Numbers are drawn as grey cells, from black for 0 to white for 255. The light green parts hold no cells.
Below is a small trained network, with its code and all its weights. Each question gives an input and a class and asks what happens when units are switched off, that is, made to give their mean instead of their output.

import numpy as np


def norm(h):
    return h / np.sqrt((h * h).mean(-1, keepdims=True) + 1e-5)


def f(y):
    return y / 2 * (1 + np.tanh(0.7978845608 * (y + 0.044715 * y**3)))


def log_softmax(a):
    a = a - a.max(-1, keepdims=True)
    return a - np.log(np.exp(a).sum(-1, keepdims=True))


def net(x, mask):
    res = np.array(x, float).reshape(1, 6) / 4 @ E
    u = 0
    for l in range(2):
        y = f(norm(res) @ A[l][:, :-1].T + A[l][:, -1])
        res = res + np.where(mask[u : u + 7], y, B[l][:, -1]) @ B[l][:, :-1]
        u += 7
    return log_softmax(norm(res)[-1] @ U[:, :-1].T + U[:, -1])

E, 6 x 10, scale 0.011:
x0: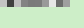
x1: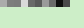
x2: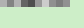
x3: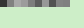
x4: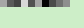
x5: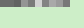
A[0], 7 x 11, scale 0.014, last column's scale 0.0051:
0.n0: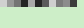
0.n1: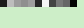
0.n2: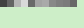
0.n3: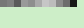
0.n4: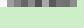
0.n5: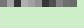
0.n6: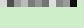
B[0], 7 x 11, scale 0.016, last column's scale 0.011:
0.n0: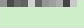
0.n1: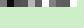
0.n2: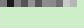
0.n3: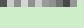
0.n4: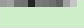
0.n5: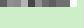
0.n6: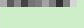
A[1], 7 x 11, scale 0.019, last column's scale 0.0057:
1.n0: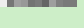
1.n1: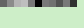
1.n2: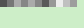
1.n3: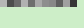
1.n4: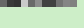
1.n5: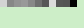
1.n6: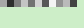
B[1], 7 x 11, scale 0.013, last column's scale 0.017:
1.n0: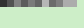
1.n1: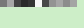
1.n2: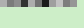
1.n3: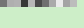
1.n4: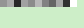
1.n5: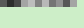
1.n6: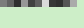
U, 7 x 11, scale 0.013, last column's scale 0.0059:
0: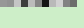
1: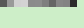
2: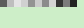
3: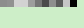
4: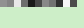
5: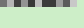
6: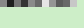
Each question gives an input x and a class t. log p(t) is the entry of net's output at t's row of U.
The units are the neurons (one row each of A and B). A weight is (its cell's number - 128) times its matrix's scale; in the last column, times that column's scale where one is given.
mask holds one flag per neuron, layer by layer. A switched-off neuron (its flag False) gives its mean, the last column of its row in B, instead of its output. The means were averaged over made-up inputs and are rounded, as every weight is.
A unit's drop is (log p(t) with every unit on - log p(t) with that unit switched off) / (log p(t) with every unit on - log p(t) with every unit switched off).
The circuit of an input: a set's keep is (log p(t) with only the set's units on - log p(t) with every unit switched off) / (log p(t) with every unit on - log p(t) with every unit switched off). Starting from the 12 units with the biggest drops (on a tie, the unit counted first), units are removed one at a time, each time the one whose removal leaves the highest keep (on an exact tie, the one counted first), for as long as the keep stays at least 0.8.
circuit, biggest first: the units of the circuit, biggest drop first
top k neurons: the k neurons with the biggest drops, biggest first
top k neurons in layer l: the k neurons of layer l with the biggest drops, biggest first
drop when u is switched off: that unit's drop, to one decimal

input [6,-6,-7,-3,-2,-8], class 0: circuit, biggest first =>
0.n1
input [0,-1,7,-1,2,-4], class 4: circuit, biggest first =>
0.n4, 1.n4
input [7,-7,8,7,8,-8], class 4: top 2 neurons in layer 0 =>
0.n1, 0.n0
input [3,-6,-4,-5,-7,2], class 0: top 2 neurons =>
0.n1, 1.n2
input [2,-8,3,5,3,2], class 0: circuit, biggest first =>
1.n2, 0.n1
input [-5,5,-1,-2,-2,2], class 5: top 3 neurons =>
0.n5, 0.n6, 0.n0
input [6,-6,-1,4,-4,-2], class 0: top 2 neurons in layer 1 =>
1.n2, 1.n6
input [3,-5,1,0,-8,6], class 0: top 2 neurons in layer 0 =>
0.n1, 0.n6
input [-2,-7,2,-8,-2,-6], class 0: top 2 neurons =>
0.n1, 0.n6
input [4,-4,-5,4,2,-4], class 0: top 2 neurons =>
1.n2, 0.n1
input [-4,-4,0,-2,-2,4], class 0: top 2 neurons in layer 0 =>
0.n1, 0.n6
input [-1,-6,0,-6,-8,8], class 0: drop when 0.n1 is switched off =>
0.3
